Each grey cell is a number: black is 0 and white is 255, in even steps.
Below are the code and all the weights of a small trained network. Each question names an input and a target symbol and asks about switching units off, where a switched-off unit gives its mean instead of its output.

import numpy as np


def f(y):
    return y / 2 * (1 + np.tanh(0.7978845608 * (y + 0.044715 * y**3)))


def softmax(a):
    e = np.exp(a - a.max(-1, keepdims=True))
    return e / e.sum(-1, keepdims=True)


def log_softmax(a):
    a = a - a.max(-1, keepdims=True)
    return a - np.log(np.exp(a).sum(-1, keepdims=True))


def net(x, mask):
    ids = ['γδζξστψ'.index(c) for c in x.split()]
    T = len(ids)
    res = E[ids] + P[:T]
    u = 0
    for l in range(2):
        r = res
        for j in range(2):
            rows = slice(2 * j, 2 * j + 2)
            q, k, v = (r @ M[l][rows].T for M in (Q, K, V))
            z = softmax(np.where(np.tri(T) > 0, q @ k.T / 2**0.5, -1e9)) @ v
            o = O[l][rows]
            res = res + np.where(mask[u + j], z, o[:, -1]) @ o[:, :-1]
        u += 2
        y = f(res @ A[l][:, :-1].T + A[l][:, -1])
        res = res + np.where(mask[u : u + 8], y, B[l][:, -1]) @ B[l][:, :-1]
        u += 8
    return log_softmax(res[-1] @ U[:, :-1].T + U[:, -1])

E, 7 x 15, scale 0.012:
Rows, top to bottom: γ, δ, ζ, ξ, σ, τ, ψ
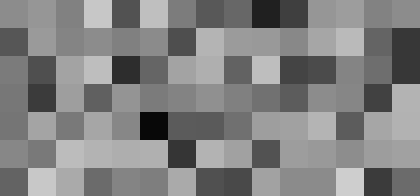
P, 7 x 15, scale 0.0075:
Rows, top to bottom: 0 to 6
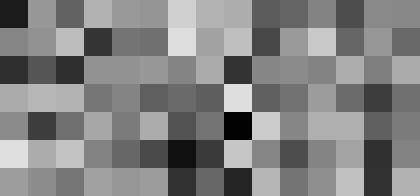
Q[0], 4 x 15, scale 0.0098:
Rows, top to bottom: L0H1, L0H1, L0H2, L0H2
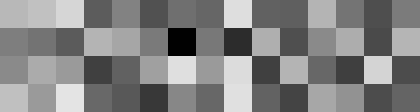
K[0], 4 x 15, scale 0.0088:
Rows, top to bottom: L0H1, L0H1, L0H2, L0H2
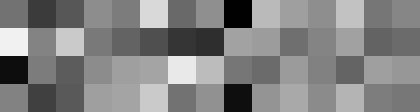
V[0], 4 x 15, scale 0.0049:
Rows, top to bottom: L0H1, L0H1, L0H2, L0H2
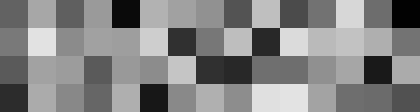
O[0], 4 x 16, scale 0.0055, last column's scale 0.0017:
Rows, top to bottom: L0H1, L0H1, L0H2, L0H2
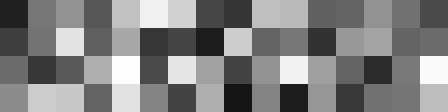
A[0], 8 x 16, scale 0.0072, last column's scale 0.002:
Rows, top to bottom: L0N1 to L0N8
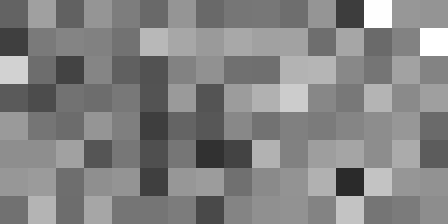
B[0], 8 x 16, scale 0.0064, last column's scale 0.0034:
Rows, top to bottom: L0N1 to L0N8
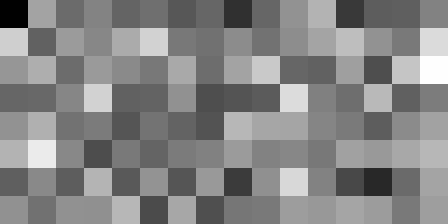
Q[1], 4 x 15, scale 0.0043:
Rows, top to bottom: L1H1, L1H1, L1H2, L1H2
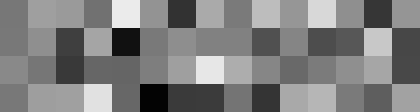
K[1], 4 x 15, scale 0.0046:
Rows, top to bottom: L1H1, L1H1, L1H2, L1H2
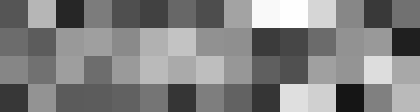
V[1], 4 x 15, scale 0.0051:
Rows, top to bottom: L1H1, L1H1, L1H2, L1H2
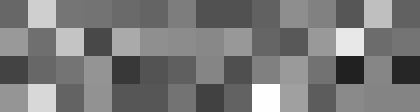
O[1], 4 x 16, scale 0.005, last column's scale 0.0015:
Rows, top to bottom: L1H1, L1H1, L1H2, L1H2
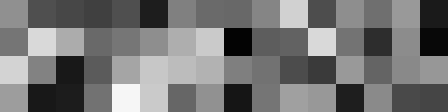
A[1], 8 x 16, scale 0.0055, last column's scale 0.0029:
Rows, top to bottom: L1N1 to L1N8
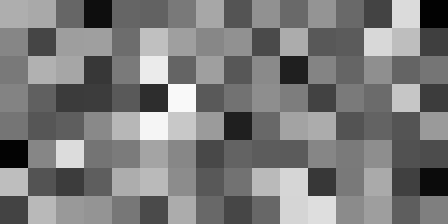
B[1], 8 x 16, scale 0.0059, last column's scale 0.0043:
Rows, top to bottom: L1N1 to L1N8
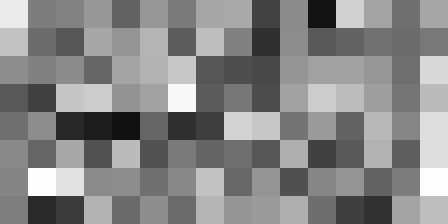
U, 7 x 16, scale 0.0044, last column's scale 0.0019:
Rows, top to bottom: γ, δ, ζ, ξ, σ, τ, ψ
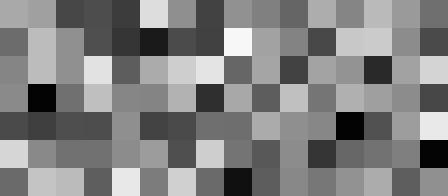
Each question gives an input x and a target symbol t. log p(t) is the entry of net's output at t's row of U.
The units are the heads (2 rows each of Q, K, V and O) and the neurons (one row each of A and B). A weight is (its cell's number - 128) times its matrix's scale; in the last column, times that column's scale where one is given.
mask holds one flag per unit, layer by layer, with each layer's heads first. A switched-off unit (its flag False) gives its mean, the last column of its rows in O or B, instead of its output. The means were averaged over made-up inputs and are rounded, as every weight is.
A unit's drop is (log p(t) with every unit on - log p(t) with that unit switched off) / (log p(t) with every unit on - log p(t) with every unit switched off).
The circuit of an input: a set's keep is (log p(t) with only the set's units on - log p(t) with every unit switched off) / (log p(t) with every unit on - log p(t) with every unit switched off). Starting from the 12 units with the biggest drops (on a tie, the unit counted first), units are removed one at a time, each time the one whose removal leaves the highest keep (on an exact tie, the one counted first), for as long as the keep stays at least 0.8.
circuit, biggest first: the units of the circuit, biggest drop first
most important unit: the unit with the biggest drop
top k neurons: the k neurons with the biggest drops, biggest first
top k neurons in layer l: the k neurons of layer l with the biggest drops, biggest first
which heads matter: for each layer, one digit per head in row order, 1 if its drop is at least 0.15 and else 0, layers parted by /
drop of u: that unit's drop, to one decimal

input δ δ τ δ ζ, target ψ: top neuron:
[L1N3]
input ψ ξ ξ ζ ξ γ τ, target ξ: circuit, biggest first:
[L0H2 L0H1 L0N4]
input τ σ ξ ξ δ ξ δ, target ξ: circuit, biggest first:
[L1H1 L0H2 L0N7 L0N1]
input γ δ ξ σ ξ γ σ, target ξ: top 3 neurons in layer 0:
[L0N8 L0N7 L0N6]
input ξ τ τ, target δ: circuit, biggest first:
[L0H1 L1H2]
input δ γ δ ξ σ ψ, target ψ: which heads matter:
00 / 11
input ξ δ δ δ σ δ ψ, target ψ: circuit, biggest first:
[L1H2 L0H1 L0N8]
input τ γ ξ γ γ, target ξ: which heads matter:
11 / 00
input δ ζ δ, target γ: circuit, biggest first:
[L0H1 L1N5 L0N2]
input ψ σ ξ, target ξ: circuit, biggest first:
[L1H1 L1N4 L0N7]
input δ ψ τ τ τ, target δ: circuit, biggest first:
[L0H1 L0H2]
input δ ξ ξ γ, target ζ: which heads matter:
10 / 11
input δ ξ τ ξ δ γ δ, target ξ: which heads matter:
11 / 00
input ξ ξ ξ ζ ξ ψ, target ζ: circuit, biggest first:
[L1H1 L0H1 L1N6]
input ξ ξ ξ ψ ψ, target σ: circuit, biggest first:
[L1N8 L0H2 L1N5 L1H2]
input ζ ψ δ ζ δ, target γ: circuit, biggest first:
[L1N5 L0H1 L0N2]
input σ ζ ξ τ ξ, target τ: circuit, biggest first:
[L1H2 L0H1 L0N1 L0N7]
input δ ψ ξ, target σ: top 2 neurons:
[L1N5 L1N8]
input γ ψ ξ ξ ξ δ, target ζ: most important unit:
L1H1
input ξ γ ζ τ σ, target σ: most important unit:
L1H2
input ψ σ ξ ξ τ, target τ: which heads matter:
00 / 11
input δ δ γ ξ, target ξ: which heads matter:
11 / 00
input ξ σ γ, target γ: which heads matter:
00 / 01
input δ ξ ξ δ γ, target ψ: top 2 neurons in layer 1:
[L1N6 L1N3]
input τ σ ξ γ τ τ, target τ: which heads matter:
00 / 01
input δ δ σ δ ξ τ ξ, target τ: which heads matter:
11 / 01
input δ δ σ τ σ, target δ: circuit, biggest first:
[L0H1]
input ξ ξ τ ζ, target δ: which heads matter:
11 / 01
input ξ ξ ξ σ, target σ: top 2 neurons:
[L1N5 L0N7]
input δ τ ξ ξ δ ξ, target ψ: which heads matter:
10 / 10
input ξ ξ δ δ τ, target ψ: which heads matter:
11 / 10
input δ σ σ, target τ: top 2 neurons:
[L1N1 L0N7]
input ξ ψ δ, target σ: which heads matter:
11 / 00
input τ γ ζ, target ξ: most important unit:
L0H2
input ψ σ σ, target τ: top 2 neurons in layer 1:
[L1N1 L1N7]
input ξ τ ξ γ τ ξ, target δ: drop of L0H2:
0.1
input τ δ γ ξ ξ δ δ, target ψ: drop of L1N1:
0.0
